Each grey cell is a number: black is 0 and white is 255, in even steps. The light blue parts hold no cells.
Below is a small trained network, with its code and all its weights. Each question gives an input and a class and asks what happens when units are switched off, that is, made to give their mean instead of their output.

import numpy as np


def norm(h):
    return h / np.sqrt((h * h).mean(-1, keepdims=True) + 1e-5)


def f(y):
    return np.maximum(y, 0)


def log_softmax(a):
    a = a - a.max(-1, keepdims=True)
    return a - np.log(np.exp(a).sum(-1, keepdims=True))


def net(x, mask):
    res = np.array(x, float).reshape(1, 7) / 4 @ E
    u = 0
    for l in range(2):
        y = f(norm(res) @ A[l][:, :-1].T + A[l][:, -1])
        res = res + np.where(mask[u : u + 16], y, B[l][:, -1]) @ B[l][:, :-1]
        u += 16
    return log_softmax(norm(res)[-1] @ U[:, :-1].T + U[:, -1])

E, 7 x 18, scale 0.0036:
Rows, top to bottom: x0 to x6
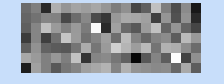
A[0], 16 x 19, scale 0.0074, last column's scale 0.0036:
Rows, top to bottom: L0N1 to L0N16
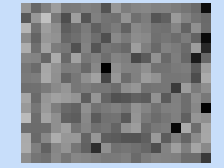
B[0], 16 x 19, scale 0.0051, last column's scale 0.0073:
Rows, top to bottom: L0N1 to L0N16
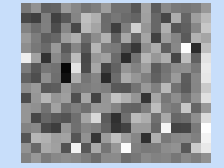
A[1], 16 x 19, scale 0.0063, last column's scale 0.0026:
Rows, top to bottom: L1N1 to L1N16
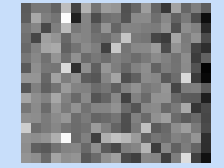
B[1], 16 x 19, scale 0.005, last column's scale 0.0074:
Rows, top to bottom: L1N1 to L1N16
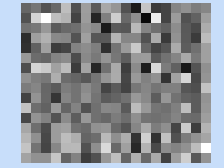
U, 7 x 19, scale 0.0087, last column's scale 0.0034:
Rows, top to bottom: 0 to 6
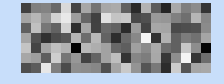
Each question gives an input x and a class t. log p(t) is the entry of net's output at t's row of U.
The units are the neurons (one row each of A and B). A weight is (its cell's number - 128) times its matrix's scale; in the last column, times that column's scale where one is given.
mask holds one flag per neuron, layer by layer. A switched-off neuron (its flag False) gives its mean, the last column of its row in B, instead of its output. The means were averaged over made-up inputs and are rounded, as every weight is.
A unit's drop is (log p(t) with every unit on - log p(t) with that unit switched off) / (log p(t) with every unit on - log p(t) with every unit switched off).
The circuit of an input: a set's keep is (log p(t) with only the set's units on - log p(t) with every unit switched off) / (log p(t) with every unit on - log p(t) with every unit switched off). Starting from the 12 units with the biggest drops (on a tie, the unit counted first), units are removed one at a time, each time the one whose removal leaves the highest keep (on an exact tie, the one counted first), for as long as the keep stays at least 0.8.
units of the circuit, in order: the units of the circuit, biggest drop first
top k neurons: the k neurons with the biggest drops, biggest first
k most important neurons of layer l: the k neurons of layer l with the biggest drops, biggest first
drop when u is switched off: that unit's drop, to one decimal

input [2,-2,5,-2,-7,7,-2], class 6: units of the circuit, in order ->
(L0N10)
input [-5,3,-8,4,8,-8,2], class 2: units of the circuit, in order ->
(L0N7, L0N8, L1N7)
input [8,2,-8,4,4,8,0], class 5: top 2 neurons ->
(L0N6, L0N13)
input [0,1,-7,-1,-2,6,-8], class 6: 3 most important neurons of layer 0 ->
(L0N15, L0N12, L0N3)
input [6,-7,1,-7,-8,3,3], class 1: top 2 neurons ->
(L0N10, L0N14)
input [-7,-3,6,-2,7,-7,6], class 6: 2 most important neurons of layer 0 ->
(L0N13, L0N6)
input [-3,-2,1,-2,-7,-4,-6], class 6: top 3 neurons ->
(L0N10, L0N14, L0N6)
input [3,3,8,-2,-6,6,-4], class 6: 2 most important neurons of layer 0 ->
(L0N10, L0N8)
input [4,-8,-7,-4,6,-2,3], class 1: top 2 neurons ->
(L0N13, L0N12)
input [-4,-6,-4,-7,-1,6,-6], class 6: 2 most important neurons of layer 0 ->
(L0N12, L0N15)
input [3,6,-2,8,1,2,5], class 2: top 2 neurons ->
(L0N7, L0N15)
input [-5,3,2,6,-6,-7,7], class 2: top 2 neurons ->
(L0N15, L1N2)
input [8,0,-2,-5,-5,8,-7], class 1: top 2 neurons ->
(L0N10, L0N14)
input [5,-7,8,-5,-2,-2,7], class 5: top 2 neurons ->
(L0N6, L0N15)
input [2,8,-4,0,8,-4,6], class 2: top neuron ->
(L0N7)
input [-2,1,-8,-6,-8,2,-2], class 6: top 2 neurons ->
(L0N15, L0N10)
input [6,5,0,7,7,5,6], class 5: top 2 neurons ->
(L0N12, L0N3)
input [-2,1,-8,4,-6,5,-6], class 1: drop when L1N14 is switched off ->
0.2
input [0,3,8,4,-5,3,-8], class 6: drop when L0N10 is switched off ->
0.1
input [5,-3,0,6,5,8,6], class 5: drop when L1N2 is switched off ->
0.0
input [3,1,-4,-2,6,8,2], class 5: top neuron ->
(L0N13)
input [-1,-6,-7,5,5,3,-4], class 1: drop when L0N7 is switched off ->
0.2
